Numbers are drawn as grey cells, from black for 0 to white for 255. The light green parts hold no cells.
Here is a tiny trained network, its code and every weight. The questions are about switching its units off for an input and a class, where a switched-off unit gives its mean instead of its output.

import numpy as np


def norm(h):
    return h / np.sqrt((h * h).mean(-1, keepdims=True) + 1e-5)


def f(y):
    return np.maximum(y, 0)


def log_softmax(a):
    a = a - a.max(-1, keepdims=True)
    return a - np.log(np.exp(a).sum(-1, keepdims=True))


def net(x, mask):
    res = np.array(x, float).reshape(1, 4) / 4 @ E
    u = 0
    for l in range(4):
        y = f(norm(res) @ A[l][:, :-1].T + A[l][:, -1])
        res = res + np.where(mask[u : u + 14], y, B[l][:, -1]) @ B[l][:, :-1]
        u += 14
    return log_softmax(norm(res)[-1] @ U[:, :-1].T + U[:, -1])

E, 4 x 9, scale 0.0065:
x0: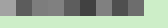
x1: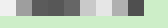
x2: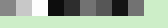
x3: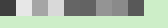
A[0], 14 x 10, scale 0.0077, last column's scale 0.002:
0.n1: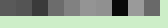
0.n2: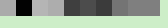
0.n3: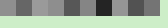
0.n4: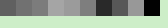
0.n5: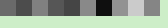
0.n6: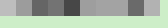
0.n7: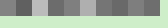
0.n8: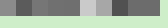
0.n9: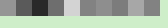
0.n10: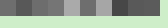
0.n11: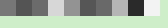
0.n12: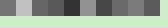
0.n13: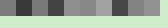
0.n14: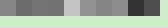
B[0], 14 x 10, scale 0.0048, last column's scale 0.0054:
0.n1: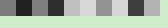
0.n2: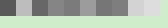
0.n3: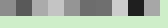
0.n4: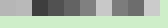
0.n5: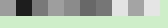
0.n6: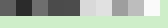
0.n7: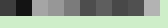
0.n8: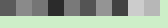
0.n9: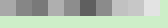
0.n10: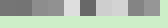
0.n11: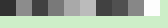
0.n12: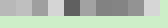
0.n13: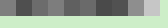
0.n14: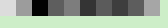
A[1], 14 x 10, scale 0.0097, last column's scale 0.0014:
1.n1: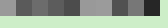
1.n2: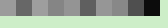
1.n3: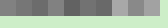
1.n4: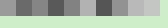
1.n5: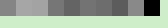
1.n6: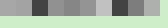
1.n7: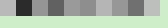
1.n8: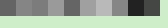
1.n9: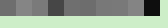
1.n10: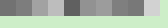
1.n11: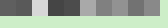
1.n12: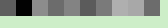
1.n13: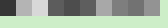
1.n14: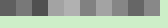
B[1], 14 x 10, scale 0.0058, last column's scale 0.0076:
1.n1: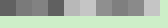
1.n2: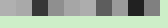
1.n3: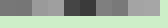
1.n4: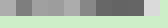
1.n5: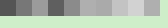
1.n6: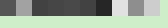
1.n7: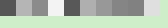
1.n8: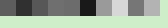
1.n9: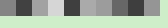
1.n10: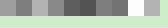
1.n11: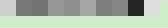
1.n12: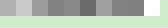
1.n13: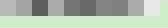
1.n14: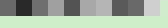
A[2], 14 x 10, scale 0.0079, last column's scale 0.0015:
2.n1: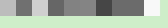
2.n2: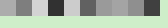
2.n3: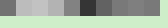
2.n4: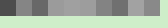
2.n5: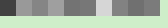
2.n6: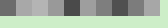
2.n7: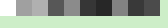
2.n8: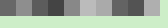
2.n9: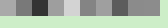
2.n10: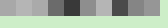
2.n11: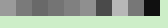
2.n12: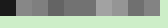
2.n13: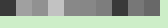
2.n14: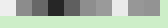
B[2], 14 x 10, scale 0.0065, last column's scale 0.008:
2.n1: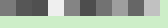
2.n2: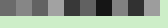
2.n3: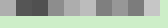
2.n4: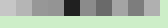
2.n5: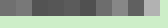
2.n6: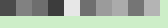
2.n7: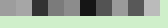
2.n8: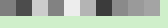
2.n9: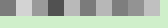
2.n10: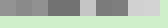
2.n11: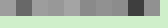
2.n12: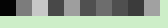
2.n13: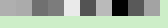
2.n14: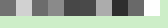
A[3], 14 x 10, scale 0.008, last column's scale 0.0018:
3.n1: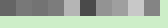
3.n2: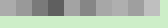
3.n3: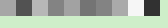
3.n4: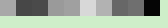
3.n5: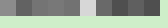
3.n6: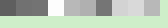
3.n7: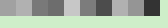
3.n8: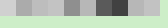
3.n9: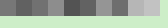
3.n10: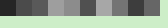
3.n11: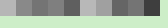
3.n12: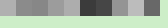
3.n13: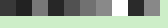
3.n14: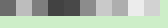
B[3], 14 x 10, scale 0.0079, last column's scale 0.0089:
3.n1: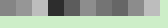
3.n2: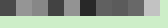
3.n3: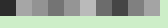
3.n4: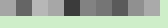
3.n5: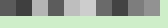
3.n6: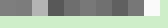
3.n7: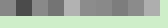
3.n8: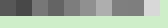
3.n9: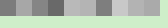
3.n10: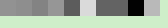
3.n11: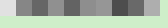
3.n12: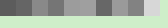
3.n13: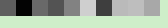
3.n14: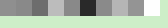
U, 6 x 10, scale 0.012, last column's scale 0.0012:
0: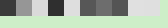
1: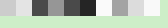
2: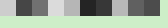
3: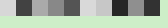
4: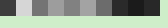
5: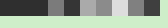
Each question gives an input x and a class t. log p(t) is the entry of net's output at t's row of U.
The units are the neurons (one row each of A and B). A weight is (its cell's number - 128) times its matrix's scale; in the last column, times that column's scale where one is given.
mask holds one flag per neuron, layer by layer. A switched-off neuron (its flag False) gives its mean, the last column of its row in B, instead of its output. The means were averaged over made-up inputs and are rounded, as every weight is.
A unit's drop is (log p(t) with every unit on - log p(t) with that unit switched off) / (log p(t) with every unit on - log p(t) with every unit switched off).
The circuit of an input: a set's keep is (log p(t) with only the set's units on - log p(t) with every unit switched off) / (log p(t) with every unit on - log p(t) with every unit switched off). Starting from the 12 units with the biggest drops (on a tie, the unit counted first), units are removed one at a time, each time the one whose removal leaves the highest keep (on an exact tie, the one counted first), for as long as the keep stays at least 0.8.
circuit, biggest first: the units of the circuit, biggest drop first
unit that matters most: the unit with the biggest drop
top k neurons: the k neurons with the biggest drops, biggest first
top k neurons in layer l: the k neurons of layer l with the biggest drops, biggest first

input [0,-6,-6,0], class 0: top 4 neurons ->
[0.n9 2.n9 2.n14 1.n7]
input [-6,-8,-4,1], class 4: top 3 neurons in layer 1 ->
[1.n14 1.n13 1.n10]
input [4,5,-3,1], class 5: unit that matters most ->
1.n6
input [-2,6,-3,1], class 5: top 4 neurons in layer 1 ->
[1.n6 1.n13 1.n12 1.n10]
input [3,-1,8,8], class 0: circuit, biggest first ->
[2.n6 1.n5]
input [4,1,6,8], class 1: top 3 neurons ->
[1.n13 0.n11 2.n8]
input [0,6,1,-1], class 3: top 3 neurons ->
[2.n8 1.n1 3.n5]
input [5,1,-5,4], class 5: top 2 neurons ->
[3.n13 1.n6]
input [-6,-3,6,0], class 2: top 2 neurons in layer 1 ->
[1.n11 1.n7]
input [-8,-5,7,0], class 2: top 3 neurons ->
[1.n11 0.n5 1.n7]
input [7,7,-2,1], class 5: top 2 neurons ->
[1.n6 1.n13]
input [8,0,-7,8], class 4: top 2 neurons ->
[0.n11 3.n10]
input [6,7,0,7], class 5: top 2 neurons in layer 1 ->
[1.n8 1.n12]
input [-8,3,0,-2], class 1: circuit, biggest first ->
[2.n14]
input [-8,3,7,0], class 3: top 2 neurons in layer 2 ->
[2.n9 2.n8]
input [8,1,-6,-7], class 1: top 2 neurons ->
[1.n12 2.n8]
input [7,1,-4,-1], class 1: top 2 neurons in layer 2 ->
[2.n8 2.n4]
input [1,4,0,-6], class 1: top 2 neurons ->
[0.n9 2.n14]
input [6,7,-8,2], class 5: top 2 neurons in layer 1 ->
[1.n6 1.n13]
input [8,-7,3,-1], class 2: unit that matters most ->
0.n1
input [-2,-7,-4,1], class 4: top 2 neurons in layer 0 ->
[0.n4 0.n11]
